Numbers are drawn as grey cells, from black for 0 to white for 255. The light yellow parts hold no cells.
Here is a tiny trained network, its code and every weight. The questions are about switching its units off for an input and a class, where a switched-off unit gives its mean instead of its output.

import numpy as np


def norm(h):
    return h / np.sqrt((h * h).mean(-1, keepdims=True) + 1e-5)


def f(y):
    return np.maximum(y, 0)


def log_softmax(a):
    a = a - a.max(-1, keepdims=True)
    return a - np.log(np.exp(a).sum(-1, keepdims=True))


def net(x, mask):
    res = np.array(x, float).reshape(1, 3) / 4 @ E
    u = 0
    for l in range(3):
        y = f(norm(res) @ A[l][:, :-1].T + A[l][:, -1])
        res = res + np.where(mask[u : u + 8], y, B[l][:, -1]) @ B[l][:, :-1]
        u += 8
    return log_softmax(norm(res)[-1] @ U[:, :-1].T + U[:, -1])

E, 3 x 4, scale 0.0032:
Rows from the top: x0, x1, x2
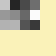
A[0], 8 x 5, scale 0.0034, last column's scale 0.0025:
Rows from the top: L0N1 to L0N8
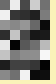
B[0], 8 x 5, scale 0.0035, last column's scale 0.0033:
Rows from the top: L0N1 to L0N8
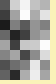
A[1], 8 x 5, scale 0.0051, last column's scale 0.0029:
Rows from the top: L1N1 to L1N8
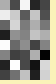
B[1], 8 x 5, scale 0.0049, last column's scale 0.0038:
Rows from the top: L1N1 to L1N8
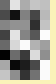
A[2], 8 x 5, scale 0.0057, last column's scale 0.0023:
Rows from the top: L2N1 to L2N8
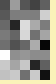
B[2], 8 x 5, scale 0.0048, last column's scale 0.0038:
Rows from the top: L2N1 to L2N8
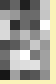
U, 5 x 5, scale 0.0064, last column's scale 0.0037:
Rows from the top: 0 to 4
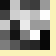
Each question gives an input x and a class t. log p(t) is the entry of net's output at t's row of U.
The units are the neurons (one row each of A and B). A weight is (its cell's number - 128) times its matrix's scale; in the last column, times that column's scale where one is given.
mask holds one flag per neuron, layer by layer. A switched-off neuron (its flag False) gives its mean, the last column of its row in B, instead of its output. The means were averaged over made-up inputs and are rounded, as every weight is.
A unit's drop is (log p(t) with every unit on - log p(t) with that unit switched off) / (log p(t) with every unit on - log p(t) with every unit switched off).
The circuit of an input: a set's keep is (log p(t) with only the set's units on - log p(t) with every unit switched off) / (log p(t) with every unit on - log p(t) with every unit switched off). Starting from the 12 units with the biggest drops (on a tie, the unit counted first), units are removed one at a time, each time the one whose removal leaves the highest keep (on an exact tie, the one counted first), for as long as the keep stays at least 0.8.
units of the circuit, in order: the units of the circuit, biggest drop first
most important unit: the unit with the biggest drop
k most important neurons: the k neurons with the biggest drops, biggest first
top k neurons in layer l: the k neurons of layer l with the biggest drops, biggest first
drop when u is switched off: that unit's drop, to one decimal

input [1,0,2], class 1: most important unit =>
L0N2
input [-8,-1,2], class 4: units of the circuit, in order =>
[L1N7, L0N2]
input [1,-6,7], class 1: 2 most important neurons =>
[L1N5, L1N1]
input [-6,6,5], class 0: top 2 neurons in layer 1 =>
[L1N7, L1N2]
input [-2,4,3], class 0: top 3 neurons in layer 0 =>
[L0N5, L0N2, L0N1]
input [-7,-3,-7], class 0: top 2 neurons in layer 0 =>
[L0N5, L0N2]
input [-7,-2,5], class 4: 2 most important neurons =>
[L1N7, L0N2]
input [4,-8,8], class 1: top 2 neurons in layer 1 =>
[L1N5, L1N1]
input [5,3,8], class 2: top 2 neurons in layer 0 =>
[L0N2, L0N6]
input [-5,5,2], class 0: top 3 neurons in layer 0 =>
[L0N5, L0N2, L0N8]
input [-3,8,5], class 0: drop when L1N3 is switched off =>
0.1
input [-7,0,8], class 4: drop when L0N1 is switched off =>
-0.1
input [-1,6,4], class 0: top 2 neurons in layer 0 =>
[L0N5, L0N1]
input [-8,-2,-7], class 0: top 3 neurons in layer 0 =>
[L0N5, L0N2, L0N8]
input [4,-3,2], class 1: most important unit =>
L1N1
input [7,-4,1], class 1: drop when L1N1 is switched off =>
0.2
